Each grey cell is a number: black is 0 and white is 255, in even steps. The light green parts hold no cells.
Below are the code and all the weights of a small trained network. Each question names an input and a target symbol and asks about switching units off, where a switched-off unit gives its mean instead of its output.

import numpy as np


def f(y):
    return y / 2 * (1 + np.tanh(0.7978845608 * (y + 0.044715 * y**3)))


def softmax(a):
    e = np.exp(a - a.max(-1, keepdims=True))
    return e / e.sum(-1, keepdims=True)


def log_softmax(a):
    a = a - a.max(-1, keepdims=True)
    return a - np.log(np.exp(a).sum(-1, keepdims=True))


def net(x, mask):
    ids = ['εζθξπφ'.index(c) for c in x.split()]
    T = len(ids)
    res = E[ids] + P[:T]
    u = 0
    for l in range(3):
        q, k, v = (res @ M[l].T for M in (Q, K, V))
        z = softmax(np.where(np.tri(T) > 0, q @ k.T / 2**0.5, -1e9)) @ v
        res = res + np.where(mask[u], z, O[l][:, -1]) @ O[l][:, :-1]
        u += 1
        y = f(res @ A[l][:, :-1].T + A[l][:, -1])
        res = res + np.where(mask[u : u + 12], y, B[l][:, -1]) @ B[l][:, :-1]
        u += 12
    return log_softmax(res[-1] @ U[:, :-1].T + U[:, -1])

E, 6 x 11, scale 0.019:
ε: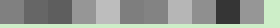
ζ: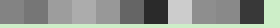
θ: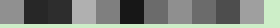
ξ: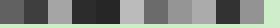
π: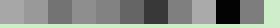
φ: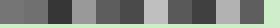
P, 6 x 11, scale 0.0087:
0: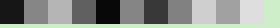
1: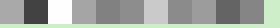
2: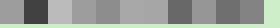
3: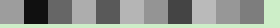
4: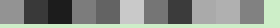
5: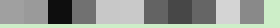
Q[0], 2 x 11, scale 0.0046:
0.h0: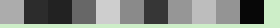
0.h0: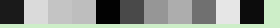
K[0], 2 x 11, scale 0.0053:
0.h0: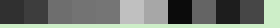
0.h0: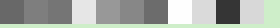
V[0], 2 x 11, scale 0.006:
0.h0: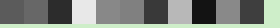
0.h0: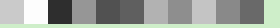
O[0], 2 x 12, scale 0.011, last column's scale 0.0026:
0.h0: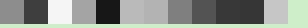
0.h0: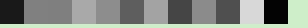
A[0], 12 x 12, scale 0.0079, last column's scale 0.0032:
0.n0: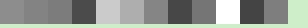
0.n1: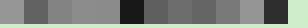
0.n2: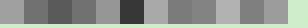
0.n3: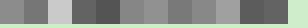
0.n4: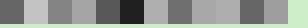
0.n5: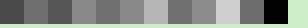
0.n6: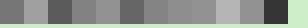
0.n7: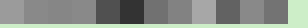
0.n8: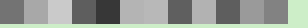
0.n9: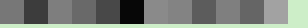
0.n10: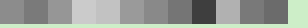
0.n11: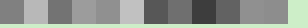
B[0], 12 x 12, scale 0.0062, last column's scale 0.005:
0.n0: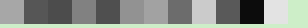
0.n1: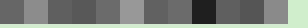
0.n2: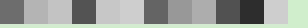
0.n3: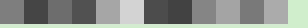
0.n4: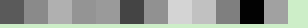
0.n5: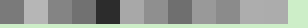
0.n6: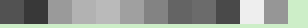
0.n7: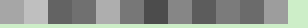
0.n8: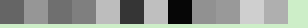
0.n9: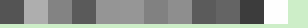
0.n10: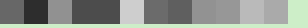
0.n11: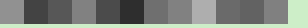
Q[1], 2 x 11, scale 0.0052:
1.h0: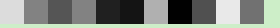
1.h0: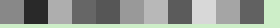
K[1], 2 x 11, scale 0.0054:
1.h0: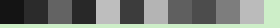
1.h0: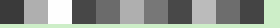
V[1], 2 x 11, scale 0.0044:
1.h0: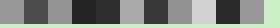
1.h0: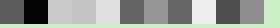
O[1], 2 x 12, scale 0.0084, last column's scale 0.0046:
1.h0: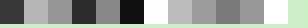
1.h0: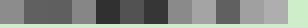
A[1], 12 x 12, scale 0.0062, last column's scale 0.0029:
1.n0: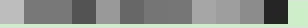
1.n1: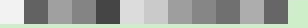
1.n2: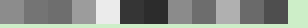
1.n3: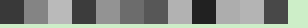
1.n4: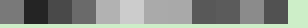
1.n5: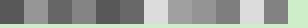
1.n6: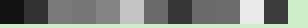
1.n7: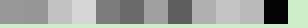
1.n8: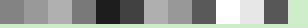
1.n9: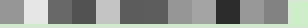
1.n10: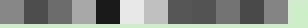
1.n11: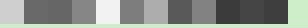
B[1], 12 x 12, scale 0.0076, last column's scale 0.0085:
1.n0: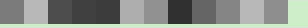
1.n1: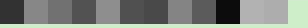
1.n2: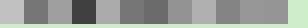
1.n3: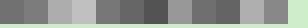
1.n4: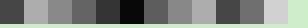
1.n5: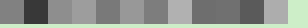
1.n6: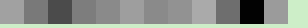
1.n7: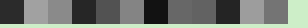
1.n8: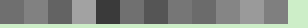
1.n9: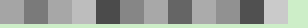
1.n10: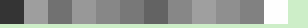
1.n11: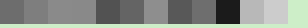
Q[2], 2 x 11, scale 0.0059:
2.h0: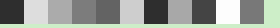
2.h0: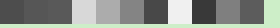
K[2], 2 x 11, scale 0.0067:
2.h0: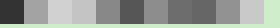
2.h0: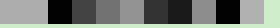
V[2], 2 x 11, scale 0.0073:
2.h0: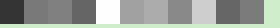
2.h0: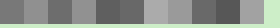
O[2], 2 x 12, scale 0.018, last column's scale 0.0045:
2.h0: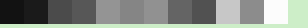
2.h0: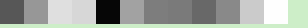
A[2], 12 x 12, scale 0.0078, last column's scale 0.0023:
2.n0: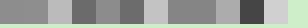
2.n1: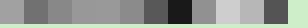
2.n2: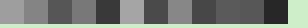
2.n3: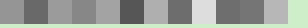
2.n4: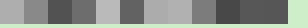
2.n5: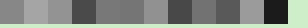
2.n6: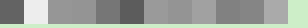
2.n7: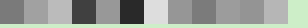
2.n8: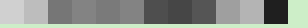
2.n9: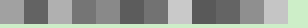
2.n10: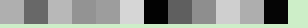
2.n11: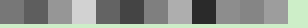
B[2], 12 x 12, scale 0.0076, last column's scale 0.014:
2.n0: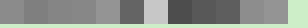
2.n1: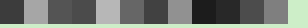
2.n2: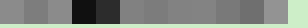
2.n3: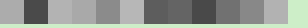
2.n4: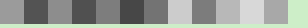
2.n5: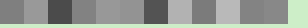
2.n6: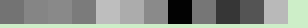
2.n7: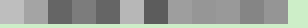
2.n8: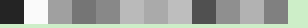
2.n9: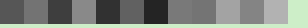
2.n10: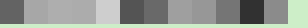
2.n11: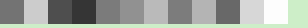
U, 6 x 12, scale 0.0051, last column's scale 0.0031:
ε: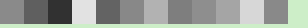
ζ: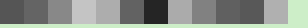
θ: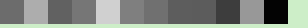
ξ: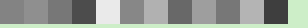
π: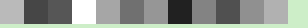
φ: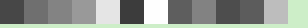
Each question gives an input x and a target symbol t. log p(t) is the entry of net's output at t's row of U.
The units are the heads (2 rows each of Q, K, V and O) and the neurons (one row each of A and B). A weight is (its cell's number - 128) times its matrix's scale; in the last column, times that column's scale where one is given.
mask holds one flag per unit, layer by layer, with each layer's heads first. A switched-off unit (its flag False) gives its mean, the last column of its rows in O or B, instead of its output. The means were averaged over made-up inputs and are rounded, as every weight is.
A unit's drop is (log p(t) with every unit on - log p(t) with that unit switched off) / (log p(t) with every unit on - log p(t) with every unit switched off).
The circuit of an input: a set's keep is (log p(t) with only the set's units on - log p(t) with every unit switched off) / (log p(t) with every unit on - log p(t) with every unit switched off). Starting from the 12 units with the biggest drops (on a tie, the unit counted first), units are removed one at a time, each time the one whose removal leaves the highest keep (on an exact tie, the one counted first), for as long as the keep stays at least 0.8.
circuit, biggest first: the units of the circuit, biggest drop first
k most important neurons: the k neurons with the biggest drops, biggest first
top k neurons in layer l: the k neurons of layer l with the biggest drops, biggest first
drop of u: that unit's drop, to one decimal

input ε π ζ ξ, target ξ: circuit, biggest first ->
(0.h0, 2.h0)
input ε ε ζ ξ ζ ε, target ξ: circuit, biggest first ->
(0.h0, 1.n2)
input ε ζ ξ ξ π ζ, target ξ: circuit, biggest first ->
(0.h0, 1.n2)
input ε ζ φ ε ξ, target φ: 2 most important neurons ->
(1.n6, 1.n5)
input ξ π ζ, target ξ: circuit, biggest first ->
(0.h0, 2.h0, 1.n2)
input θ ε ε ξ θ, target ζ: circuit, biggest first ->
(2.n11, 0.n2, 0.h0)
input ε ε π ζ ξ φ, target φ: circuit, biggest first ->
(0.n0, 1.h0)
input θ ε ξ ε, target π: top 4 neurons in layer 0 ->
(0.n2, 0.n0, 0.n6, 0.n9)
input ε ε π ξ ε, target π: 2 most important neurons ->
(1.n9, 1.n11)
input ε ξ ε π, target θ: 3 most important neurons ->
(1.n0, 2.n8, 2.n1)
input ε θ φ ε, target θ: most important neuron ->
(1.n10)
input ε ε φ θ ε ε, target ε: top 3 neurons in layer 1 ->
(1.n10, 1.n6, 1.n9)
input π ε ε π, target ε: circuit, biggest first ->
(2.h0, 1.h0)
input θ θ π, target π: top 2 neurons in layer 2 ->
(2.n6, 2.n3)
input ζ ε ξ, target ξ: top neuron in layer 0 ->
(0.n3)
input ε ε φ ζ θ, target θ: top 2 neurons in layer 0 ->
(0.n1, 0.n9)
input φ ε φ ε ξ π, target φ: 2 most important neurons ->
(1.n6, 0.n8)
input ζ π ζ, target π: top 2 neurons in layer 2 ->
(2.n6, 2.n0)
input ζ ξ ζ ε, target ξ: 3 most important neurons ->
(1.n2, 2.n4, 0.n2)
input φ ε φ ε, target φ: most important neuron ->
(1.n10)
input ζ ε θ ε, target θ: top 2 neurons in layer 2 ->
(2.n6, 2.n11)
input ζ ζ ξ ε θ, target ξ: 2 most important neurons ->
(1.n2, 1.n0)
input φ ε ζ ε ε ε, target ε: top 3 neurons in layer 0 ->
(0.n2, 0.n0, 0.n9)
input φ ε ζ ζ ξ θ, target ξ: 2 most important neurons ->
(1.n2, 2.n4)
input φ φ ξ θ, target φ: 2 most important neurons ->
(1.n6, 0.n8)
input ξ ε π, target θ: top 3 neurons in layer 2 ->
(2.n8, 2.n1, 2.n6)
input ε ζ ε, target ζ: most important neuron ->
(1.n10)
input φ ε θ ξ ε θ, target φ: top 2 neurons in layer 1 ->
(1.n6, 1.n9)
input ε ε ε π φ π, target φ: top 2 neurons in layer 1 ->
(1.n10, 1.n0)
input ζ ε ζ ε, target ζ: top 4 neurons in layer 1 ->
(1.n10, 1.n4, 1.n1, 1.n11)
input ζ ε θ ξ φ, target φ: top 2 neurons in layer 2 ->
(2.n0, 2.n11)
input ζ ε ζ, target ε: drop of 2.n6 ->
0.2
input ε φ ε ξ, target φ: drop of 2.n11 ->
0.1
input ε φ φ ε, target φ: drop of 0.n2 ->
0.2
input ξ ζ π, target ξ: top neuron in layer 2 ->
(2.n4)
